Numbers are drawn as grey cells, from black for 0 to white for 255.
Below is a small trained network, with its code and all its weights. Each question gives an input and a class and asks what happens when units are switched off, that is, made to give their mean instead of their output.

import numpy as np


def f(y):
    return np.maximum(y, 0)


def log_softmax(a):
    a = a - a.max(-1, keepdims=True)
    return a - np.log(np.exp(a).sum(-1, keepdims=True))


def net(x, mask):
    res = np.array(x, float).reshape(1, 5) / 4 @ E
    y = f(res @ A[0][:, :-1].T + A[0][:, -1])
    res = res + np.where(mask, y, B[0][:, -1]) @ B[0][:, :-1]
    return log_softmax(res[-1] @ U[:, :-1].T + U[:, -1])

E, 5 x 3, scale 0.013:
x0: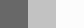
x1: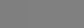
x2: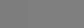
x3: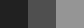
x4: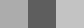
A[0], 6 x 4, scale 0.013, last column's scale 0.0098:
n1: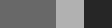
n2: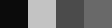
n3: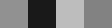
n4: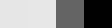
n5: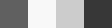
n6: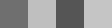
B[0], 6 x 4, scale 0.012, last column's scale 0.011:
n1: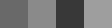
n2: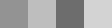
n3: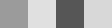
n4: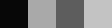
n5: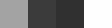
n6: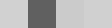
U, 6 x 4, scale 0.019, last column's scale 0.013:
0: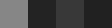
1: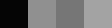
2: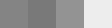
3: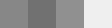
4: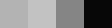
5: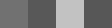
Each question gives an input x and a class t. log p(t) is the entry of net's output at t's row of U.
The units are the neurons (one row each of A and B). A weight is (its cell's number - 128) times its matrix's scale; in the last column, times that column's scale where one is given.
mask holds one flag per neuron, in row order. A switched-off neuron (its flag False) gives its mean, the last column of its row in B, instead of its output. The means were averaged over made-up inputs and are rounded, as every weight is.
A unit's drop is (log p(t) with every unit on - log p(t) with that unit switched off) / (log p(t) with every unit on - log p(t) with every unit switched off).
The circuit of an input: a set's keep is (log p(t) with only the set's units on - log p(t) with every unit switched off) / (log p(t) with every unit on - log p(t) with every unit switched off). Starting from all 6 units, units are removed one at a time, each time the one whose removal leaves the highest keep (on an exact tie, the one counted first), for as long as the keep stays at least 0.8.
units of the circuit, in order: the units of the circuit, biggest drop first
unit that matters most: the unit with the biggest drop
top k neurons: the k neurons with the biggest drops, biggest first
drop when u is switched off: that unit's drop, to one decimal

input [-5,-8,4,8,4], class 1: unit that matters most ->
n5
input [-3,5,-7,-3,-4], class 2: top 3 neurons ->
(n5; n3; n6)
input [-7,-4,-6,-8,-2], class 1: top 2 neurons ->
(n4; n5)
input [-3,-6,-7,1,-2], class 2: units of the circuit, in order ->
(n5; n4)
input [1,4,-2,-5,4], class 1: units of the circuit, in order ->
(n4; n6)
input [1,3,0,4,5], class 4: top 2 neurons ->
(n3; n4)
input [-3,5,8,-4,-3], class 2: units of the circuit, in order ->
(n5; n3)
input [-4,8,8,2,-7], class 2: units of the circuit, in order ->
(n5; n6)
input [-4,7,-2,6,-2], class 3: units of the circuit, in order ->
(n4; n5)
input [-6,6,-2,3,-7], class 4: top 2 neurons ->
(n2; n5)
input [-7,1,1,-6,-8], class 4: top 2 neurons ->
(n6; n5)
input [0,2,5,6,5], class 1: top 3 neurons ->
(n6; n5; n1)
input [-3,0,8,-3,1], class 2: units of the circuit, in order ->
(n5; n3)
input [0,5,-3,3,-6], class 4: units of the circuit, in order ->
(n2; n4)
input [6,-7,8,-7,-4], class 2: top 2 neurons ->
(n6; n5)
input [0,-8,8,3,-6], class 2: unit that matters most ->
n3
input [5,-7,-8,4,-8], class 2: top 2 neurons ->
(n3; n5)
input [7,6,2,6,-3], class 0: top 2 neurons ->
(n5; n4)
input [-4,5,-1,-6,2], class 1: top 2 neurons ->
(n4; n5)
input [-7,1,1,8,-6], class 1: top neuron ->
(n5)
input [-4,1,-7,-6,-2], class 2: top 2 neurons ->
(n6; n5)
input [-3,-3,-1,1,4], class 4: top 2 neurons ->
(n5; n3)
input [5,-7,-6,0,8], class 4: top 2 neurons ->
(n3; n4)
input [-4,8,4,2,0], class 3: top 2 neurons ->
(n5; n4)
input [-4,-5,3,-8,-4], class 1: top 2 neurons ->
(n4; n5)
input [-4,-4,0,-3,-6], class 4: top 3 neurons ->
(n5; n2; n6)
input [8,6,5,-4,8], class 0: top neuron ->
(n5)
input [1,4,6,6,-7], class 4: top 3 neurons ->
(n2; n4; n6)
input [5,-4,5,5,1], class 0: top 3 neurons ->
(n5; n4; n1)
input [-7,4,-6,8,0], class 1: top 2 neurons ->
(n5; n6)
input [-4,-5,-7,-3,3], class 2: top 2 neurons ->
(n5; n1)
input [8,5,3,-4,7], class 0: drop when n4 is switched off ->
0.0
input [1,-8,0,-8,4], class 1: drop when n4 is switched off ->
0.7
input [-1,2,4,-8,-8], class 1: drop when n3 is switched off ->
0.1
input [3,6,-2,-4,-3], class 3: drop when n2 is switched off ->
0.1
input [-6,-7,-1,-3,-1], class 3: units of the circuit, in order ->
(n5)
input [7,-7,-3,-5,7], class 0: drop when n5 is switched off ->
0.9
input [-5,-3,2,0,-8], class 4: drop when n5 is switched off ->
0.3
